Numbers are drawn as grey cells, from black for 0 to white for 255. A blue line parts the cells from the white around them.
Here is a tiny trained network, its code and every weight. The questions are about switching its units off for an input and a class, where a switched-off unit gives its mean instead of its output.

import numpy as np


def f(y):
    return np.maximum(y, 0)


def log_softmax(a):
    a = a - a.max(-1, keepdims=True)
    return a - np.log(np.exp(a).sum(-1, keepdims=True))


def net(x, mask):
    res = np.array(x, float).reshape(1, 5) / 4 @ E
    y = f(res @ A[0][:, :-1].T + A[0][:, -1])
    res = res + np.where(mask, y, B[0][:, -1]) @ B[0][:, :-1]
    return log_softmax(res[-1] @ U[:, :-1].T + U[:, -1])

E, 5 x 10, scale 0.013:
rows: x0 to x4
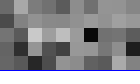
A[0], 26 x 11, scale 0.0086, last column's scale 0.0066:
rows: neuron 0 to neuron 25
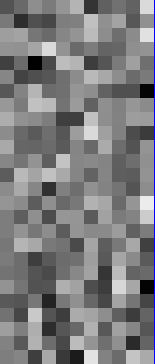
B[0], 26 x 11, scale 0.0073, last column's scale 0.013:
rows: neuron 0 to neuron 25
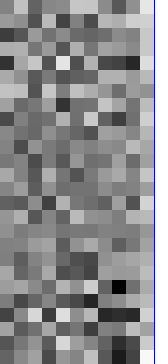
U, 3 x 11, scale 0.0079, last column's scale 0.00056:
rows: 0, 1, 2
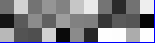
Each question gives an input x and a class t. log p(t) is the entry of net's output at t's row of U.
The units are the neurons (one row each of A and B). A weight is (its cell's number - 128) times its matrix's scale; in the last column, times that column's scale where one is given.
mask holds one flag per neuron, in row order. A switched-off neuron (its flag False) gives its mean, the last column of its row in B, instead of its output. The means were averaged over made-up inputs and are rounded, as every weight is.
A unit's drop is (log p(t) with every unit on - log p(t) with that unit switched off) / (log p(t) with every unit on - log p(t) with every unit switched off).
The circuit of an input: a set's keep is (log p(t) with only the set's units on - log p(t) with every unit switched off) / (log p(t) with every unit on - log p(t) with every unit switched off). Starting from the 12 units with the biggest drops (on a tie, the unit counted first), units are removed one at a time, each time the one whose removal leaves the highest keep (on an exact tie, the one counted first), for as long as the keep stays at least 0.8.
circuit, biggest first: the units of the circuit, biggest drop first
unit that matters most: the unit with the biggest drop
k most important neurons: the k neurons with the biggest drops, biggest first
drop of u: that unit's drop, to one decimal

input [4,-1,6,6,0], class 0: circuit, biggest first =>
(neuron 0)
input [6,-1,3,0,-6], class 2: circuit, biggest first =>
(neuron 25; neuron 4)
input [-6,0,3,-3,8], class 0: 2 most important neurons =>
(neuron 20; neuron 0)
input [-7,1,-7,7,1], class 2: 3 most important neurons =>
(neuron 1; neuron 5; neuron 19)
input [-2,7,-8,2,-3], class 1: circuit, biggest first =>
(neuron 14; neuron 2)
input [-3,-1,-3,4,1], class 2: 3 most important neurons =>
(neuron 1; neuron 4; neuron 5)
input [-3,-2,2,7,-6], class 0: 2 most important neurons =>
(neuron 6; neuron 14)
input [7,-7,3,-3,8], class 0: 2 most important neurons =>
(neuron 20; neuron 0)
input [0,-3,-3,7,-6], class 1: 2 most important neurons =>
(neuron 22; neuron 0)
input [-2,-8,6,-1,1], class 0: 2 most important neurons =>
(neuron 0; neuron 1)
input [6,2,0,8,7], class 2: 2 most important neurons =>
(neuron 1; neuron 19)
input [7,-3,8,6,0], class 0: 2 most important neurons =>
(neuron 0; neuron 6)
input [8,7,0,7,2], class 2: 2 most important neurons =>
(neuron 1; neuron 25)
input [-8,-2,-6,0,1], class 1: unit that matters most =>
neuron 25
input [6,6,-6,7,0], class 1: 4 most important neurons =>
(neuron 22; neuron 24; neuron 25; neuron 8)
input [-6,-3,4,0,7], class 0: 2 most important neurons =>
(neuron 0; neuron 20)
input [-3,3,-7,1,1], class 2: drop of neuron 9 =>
0.2
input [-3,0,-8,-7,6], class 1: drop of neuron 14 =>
0.1
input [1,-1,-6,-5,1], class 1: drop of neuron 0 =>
0.2
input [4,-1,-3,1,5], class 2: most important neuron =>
(neuron 22)
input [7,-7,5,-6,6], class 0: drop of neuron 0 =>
0.1
